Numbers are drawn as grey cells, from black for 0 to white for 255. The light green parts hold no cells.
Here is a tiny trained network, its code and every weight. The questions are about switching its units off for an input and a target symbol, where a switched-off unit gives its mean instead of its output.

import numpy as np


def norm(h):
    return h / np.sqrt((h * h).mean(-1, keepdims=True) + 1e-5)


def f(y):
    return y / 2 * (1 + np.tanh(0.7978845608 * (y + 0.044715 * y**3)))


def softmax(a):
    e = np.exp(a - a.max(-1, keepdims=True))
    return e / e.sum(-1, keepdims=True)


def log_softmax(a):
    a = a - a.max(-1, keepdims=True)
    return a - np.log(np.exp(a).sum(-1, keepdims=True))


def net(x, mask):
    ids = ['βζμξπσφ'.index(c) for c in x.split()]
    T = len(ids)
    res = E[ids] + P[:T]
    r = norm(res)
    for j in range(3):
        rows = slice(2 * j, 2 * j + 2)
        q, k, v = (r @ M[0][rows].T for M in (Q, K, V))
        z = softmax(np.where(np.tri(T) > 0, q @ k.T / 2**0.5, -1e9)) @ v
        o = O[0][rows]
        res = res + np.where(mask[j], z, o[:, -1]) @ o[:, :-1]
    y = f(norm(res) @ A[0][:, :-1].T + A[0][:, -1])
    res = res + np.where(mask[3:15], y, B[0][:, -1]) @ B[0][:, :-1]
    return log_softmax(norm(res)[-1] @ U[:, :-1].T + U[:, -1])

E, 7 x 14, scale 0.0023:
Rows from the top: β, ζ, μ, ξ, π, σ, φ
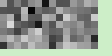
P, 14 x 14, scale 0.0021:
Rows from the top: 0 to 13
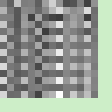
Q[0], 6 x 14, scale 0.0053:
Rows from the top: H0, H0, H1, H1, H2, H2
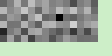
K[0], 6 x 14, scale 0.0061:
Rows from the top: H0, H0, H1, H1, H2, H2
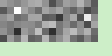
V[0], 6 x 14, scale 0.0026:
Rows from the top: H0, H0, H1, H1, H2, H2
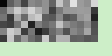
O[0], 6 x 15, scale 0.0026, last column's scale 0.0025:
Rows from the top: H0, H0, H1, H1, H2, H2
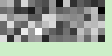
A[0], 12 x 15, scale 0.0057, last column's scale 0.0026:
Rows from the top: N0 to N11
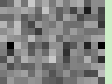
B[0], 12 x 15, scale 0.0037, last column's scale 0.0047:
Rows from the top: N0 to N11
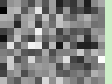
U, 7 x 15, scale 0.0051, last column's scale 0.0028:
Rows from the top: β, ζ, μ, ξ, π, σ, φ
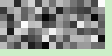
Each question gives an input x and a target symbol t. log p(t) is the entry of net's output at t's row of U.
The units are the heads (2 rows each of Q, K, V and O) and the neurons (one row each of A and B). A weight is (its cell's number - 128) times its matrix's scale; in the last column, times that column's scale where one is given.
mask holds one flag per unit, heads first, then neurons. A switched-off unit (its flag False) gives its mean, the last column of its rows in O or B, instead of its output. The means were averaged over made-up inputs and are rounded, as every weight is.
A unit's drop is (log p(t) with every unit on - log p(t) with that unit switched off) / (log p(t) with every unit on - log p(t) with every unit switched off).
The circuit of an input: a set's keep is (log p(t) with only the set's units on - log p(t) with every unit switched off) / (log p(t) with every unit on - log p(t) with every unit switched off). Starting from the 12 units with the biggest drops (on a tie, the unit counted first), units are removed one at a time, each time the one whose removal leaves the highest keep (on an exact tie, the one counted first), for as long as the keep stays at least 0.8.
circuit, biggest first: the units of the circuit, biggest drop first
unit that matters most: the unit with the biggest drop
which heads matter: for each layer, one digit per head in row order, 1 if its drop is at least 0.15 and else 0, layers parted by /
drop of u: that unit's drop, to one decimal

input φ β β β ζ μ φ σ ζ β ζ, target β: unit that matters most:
H1
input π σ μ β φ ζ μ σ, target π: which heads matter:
001
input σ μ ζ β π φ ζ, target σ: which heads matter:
011
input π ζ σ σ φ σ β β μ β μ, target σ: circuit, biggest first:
N8, H2, N2
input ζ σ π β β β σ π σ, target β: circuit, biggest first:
H0, N3, H2, H1
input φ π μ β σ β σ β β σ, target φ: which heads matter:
100
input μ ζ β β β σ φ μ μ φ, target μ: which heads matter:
010
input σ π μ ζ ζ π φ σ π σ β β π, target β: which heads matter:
101
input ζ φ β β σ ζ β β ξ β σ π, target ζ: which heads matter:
000
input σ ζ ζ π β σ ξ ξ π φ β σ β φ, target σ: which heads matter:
100
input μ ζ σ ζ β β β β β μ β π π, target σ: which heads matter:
111
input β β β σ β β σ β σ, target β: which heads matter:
100
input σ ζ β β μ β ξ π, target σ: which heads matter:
100
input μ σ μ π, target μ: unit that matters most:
H1
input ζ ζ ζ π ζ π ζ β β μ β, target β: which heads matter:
001
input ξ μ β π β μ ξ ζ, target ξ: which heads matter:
001
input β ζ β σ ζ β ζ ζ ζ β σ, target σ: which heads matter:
111
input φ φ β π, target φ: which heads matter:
100
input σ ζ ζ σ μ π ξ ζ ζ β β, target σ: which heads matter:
010
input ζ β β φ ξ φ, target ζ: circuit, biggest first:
N0
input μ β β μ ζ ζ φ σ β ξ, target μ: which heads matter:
010
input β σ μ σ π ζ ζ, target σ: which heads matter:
011
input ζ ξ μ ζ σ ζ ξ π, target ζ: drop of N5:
0.1
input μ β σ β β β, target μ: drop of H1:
0.7
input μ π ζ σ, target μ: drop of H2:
0.2
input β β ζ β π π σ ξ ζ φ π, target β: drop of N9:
0.0
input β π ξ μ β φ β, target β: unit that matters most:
H2
